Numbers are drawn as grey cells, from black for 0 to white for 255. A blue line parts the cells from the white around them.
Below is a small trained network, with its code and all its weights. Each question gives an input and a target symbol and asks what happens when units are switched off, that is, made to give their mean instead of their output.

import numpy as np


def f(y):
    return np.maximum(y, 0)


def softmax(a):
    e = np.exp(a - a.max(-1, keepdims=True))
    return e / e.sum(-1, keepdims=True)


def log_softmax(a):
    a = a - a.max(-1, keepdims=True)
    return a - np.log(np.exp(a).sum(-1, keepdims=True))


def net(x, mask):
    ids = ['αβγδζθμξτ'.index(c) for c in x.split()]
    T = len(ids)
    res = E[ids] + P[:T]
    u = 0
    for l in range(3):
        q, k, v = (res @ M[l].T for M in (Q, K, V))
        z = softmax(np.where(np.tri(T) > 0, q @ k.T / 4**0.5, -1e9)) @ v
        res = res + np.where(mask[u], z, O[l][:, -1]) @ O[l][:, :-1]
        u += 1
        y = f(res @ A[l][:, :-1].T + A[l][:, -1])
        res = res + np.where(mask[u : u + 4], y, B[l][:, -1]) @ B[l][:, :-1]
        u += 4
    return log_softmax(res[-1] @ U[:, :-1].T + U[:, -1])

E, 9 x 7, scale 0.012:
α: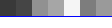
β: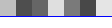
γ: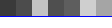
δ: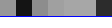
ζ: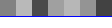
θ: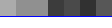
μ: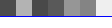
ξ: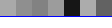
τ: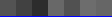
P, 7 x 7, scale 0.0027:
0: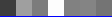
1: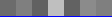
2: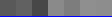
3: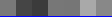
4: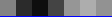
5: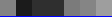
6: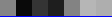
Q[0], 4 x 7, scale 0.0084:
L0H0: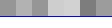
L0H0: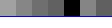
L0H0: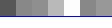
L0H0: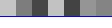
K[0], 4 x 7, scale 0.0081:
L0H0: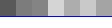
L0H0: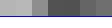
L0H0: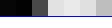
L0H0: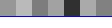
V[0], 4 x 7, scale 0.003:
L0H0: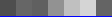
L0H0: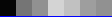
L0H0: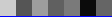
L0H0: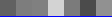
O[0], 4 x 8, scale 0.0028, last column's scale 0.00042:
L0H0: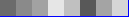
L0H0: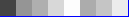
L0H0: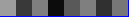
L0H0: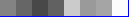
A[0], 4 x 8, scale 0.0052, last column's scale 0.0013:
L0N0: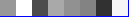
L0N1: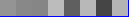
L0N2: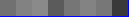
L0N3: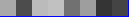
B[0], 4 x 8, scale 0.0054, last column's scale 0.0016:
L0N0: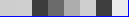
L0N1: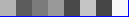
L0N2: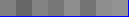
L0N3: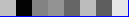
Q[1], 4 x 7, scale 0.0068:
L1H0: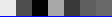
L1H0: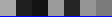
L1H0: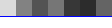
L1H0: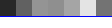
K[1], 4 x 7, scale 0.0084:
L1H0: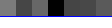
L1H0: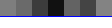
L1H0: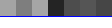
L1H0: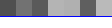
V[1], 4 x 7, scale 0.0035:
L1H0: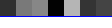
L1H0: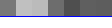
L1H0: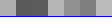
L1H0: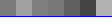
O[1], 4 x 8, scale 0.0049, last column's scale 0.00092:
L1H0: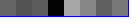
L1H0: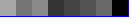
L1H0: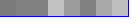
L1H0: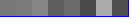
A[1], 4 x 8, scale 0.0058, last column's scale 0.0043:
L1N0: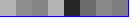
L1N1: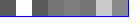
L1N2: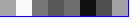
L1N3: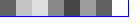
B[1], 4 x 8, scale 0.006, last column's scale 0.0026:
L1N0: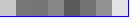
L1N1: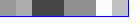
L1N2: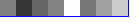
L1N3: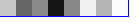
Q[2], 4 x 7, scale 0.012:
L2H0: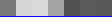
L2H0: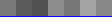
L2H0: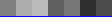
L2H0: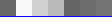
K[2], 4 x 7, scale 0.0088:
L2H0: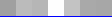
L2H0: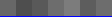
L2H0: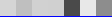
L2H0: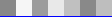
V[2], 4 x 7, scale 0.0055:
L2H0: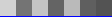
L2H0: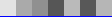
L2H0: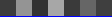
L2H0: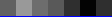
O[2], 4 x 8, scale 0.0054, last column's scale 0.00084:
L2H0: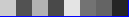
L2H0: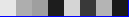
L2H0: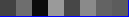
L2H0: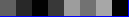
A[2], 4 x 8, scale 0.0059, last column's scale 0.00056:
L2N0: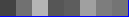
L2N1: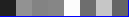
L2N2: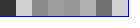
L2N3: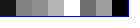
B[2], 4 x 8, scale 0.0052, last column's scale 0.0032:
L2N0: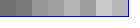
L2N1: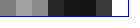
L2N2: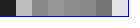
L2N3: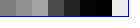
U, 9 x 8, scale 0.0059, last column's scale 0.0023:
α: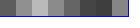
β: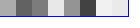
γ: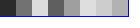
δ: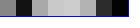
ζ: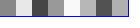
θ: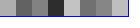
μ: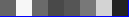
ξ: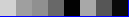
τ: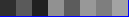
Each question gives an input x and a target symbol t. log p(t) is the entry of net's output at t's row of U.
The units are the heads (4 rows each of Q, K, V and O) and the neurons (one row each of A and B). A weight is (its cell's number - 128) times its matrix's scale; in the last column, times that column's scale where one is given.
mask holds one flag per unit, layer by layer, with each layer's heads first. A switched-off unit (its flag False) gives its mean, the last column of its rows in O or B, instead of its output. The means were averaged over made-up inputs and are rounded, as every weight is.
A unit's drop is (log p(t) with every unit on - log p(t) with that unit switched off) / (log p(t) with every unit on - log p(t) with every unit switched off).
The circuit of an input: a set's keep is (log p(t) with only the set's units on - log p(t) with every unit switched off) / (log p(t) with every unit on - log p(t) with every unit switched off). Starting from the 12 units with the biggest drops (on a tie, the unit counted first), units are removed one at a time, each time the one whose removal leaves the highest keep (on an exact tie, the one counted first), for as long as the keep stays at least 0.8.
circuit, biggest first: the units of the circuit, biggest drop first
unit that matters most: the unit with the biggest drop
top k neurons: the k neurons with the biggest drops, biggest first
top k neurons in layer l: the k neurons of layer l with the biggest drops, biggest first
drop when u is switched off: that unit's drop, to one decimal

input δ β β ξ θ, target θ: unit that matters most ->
L1N2
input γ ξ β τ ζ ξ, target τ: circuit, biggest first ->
[L2H0 L1N3]
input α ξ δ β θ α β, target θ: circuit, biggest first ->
[L2H0 L1H0]
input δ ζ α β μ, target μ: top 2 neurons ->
[L1N1 L2N1]
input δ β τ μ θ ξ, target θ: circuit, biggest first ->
[L2H0 L0H0 L1H0 L1N3]
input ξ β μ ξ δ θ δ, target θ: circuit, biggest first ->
[L2H0 L1H0]
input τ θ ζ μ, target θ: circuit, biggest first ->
[L2H0 L0H0 L1H0]
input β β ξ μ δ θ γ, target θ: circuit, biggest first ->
[L2H0 L0H0]
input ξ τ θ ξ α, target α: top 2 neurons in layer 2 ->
[L2N3 L2N1]
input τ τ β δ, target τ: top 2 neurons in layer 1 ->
[L1N3 L1N2]
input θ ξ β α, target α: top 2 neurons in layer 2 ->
[L2N3 L2N1]
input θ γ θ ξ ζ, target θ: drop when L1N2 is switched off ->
0.3
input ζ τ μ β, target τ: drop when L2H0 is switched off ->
1.2
